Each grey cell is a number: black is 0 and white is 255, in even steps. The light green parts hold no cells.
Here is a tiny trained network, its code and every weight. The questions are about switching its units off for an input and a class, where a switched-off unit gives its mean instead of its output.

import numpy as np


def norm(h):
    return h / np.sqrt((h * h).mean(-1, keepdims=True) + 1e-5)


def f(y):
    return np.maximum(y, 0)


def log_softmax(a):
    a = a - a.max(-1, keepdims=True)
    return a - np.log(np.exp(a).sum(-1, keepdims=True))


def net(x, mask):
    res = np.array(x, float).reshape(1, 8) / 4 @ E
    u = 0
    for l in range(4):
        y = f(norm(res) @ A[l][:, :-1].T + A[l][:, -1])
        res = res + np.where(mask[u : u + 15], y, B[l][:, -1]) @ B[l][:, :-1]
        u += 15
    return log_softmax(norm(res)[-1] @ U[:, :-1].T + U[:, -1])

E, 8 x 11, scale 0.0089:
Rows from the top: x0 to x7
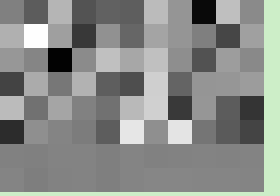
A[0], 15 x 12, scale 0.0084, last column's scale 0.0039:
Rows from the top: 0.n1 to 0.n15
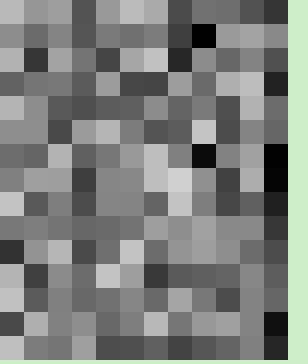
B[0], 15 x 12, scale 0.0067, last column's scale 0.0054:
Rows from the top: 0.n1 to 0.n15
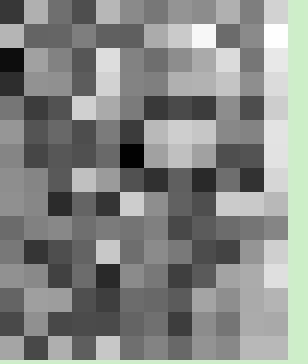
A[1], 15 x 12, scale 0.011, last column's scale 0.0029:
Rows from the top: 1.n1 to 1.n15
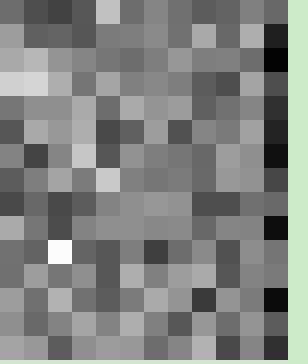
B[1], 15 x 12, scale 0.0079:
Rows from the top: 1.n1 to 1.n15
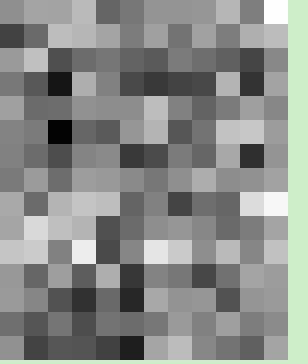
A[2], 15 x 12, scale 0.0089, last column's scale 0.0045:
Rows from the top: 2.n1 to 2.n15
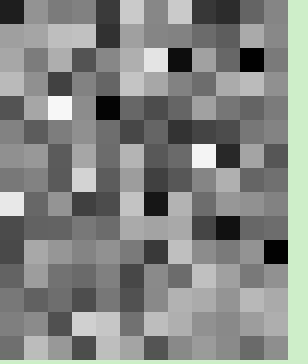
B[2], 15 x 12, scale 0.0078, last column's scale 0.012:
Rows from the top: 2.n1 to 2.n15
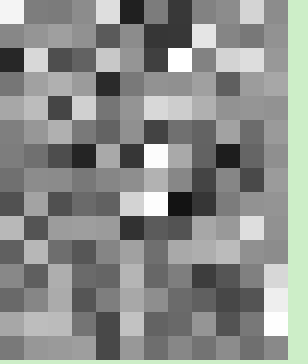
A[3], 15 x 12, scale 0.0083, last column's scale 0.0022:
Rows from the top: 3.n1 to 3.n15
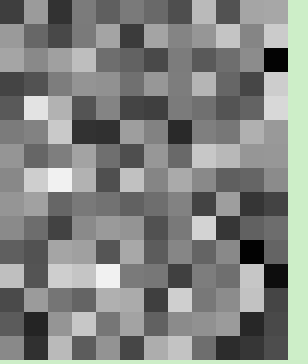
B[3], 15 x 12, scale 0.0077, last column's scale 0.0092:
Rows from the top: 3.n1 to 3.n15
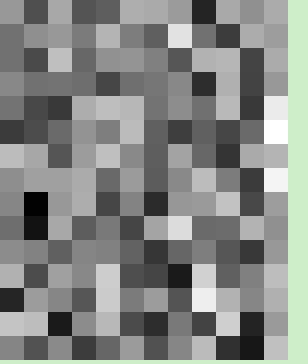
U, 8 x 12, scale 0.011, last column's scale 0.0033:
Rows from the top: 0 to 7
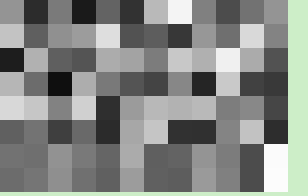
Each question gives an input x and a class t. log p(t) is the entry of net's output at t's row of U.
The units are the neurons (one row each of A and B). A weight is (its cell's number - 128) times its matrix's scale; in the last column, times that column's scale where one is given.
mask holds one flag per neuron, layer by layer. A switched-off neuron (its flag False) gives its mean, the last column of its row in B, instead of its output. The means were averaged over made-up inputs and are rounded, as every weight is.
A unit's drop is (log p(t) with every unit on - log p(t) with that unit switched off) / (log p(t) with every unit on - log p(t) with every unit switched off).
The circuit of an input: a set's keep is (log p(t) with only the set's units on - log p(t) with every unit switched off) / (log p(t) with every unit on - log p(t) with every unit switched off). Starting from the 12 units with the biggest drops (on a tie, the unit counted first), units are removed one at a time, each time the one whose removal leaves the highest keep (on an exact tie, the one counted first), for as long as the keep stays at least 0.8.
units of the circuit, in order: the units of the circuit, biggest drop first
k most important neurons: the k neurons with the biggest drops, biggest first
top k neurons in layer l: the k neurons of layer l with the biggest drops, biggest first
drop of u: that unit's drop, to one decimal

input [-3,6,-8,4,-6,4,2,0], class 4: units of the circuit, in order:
2.n5
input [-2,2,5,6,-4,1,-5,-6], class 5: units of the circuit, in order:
0.n14, 3.n1
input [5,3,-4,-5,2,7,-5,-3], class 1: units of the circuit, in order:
2.n10, 2.n1
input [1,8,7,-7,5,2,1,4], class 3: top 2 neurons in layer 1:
1.n4, 1.n11
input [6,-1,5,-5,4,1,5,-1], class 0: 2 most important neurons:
0.n7, 0.n2
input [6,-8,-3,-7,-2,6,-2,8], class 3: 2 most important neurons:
1.n7, 3.n14
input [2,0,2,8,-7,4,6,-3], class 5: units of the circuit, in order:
0.n14, 0.n3, 3.n1
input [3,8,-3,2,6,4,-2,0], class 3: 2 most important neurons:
0.n8, 1.n4
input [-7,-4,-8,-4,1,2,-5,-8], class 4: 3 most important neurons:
1.n11, 2.n5, 0.n2
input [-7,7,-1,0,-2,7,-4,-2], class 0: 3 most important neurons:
1.n15, 0.n6, 3.n10
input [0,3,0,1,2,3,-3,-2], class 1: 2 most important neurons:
1.n9, 0.n11
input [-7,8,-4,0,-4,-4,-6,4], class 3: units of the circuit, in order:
1.n4, 3.n5
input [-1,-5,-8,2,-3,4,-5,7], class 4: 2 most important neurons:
1.n11, 2.n5
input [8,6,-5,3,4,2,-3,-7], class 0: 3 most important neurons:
0.n7, 2.n14, 1.n13
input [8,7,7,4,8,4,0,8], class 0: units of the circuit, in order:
0.n7
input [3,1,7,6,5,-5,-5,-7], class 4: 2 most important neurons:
1.n9, 1.n1
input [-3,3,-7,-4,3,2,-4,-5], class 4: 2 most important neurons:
1.n11, 2.n5
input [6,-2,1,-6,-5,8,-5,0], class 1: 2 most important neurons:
2.n1, 2.n10
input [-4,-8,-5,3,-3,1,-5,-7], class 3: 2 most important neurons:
3.n14, 1.n7
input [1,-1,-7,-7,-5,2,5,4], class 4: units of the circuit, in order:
1.n11
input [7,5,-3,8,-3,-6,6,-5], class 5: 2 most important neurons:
1.n6, 0.n6
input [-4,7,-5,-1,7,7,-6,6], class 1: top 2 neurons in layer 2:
2.n10, 2.n1
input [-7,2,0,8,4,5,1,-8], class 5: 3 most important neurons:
1.n6, 0.n14, 0.n2
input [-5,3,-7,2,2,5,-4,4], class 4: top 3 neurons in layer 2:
2.n5, 2.n12, 2.n13
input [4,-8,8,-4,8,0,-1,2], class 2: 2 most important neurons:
2.n3, 0.n3
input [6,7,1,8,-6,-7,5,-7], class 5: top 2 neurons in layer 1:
1.n9, 1.n6
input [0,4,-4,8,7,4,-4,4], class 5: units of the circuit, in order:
1.n6
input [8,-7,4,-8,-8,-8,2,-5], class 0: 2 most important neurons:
1.n9, 0.n2
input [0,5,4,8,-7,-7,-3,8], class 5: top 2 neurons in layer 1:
1.n9, 1.n6
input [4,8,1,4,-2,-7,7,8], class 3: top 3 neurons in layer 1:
1.n4, 1.n9, 1.n3
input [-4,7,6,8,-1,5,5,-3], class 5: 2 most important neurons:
0.n14, 1.n6
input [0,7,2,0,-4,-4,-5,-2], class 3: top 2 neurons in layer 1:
1.n4, 1.n9
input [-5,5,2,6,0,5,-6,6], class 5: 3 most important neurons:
0.n14, 1.n6, 0.n7
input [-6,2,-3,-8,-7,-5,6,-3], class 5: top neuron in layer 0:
0.n12
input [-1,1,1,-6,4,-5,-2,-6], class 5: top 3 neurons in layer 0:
0.n12, 0.n9, 0.n13
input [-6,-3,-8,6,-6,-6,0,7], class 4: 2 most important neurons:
1.n11, 1.n9
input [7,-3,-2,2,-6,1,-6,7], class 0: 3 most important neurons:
0.n7, 0.n2, 0.n3
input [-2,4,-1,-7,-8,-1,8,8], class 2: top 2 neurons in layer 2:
2.n11, 2.n14
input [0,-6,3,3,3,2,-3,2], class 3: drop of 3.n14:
0.2
